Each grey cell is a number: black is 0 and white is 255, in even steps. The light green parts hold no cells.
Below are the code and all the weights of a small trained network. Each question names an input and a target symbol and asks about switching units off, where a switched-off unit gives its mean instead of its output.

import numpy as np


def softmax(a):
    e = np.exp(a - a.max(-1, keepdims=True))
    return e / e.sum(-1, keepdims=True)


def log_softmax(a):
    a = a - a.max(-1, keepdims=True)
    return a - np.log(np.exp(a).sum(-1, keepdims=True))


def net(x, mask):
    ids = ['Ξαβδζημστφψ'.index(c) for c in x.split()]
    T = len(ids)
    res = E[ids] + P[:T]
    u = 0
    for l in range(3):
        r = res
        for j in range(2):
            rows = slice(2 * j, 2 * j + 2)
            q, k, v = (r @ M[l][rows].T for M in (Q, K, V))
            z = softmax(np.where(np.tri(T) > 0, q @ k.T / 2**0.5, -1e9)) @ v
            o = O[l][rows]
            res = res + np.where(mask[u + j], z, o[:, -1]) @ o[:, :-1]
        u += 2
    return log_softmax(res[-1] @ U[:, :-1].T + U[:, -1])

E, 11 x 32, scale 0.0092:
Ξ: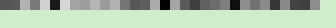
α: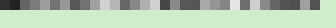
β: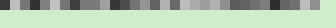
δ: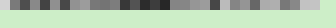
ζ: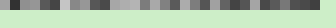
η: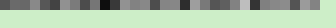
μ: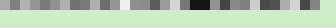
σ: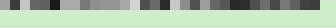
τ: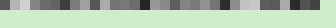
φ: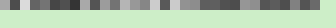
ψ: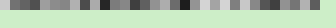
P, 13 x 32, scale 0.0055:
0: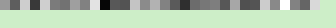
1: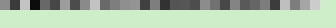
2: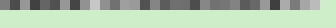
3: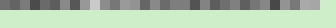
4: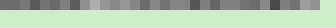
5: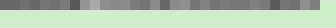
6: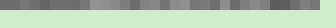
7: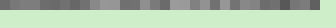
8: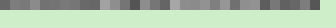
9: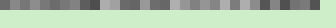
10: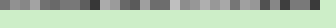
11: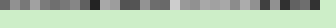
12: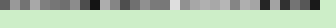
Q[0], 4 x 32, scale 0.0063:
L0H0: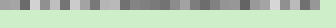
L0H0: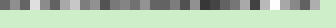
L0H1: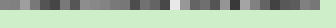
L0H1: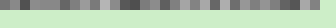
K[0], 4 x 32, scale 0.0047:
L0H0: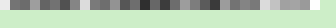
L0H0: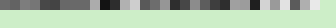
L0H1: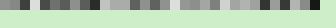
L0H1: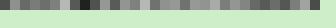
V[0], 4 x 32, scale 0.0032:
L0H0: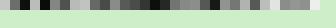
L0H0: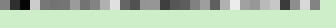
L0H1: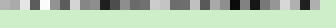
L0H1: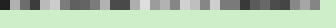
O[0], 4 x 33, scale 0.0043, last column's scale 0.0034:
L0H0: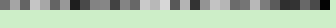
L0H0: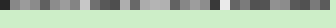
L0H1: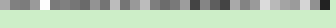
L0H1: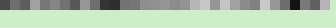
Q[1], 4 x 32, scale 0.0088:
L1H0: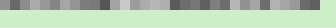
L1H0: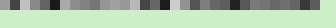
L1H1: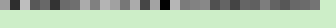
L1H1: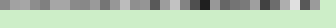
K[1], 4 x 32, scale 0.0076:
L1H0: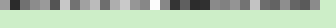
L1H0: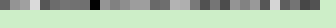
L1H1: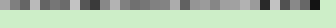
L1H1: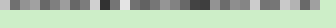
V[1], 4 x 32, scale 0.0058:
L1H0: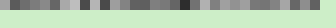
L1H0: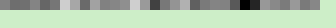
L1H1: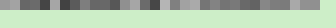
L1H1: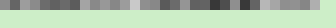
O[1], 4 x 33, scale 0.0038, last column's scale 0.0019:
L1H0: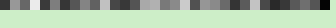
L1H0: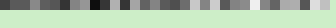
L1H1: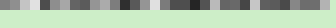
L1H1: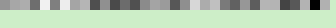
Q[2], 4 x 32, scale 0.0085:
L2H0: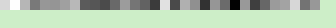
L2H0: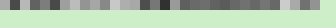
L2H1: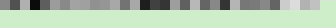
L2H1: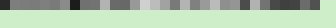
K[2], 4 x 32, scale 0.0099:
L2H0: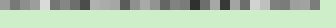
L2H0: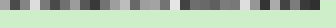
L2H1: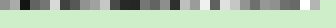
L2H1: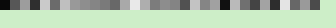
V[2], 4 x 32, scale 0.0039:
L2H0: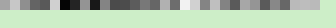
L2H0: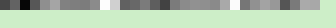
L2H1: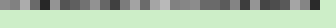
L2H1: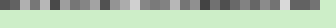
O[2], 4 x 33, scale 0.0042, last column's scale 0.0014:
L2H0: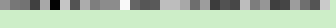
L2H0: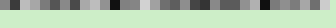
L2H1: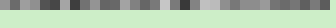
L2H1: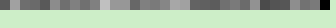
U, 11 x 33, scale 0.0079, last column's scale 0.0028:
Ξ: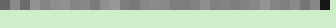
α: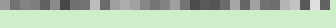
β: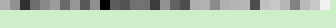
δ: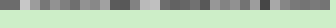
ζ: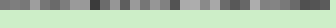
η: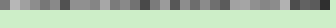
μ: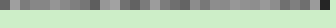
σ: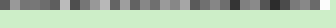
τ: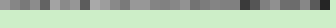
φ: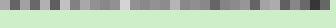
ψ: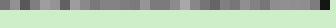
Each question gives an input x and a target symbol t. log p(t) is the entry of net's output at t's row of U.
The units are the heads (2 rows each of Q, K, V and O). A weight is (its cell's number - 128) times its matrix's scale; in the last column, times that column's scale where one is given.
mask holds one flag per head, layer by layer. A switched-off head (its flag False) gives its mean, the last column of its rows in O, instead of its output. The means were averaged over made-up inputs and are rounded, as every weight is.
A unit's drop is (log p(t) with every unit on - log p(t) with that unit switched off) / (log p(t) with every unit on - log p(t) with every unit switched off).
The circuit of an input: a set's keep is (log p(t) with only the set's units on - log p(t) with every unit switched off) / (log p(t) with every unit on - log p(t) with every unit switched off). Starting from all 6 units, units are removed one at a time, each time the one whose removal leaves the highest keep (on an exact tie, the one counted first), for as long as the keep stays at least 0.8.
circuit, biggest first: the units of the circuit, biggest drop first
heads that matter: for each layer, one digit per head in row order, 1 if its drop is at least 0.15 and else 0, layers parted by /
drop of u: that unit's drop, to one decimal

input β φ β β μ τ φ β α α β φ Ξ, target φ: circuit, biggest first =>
[L1H0]
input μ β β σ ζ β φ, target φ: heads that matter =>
00 / 11 / 00
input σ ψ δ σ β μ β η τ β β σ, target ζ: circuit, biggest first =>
[L1H0; L2H0]
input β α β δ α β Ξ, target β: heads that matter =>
00 / 01 / 10
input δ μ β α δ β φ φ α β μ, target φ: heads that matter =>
01 / 11 / 00
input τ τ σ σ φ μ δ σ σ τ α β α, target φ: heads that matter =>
10 / 01 / 10
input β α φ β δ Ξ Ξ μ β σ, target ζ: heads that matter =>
00 / 10 / 00
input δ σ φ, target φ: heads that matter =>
00 / 01 / 00
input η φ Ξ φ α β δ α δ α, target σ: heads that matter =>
01 / 10 / 11
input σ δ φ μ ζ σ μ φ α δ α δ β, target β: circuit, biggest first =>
[L0H0; L1H0; L2H1]
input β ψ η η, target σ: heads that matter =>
10 / 10 / 01
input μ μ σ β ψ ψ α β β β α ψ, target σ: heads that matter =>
00 / 10 / 10
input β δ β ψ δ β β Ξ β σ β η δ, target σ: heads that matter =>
10 / 00 / 10
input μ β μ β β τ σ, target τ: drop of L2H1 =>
0.0
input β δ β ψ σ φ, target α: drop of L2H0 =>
0.1
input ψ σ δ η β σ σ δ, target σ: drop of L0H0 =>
1.1
